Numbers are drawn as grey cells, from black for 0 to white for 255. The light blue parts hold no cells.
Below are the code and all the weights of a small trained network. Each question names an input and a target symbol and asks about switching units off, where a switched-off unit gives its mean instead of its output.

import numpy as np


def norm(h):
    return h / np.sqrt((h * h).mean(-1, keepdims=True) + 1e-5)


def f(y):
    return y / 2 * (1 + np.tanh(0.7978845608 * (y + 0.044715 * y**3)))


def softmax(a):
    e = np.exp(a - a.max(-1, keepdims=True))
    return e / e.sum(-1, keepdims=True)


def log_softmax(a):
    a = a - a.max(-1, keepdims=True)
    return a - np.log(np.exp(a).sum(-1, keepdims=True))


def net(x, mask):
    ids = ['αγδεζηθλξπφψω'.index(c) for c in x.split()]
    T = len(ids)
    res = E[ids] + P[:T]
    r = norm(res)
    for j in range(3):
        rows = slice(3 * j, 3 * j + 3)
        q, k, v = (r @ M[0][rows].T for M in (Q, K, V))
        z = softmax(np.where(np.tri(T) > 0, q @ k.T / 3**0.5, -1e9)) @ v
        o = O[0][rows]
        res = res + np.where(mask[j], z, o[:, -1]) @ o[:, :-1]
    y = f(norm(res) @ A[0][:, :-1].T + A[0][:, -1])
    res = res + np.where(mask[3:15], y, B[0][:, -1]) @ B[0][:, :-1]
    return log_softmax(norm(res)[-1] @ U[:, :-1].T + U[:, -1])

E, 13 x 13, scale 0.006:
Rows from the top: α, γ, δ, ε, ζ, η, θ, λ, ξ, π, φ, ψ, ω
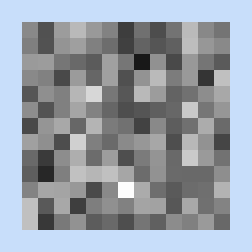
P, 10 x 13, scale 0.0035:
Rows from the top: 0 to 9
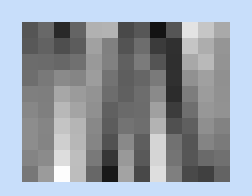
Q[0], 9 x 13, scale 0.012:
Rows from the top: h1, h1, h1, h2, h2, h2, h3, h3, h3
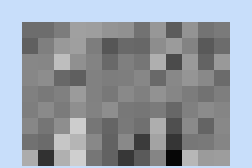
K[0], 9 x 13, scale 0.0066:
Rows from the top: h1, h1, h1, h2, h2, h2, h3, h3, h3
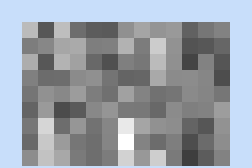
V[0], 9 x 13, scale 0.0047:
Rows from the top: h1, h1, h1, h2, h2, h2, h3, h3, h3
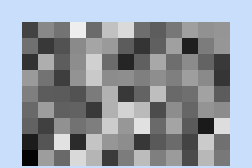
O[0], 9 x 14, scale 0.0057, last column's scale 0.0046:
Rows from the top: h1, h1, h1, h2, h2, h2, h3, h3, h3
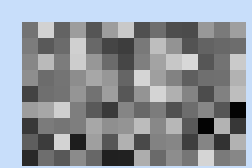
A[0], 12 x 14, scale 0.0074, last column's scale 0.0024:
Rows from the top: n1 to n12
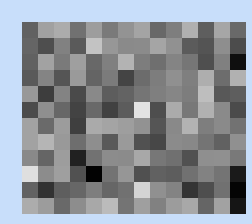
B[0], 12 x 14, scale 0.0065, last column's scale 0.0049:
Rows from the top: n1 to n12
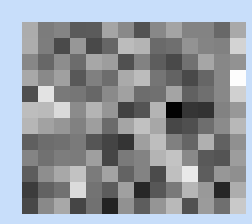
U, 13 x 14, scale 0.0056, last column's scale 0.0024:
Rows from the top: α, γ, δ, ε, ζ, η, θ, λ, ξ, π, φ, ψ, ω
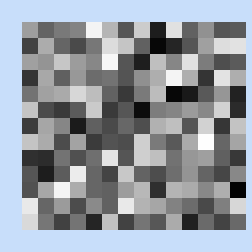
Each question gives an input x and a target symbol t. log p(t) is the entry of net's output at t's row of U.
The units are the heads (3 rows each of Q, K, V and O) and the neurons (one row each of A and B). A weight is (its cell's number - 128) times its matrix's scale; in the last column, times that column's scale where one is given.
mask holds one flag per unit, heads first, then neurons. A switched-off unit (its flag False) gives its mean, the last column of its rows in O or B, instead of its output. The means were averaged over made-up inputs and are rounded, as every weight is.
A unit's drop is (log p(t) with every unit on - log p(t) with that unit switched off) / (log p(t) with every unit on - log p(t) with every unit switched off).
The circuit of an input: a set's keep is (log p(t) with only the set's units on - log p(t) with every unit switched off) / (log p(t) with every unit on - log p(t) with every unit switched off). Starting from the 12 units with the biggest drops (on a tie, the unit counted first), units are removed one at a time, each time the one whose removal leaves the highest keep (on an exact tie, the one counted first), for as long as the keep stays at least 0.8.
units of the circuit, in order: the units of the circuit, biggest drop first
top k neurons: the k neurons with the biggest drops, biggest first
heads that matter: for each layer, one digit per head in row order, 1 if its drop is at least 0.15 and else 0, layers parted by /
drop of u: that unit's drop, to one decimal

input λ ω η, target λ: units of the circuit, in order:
(h3)
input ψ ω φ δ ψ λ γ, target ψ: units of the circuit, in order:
(h1; n7)
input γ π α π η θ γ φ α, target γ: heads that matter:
101
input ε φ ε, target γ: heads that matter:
111
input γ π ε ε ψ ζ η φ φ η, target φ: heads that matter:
110
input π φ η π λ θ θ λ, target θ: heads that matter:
111
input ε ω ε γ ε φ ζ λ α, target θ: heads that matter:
111
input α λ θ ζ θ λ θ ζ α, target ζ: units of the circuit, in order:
(h3; n6)
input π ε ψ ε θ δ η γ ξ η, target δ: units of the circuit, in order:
(h3; n10)
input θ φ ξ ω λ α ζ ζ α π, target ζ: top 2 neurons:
(n3; n11)
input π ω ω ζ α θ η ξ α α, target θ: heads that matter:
001
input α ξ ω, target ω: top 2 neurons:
(n7; n2)
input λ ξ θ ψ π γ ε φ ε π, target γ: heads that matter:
111
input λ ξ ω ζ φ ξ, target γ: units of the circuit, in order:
(h1)
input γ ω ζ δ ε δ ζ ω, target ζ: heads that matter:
001
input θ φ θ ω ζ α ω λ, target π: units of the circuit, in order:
(h1; h3; n11)
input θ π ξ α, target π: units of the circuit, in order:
(h3; n11; n2)
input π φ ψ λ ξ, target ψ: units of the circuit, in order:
(h3; h1; n7; h2)
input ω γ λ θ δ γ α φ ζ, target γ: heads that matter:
101
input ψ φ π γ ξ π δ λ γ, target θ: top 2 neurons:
(n8; n1)
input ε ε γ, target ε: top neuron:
(n12)
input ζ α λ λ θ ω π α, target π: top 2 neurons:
(n11; n2)
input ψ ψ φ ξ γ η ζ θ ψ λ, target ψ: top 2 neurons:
(n7; n1)
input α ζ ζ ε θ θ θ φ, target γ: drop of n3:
0.2
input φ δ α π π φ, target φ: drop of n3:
-0.1
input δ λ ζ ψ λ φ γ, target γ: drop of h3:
0.3
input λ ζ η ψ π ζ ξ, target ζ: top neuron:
(n6)
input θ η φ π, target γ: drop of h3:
0.2
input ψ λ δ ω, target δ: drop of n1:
0.0
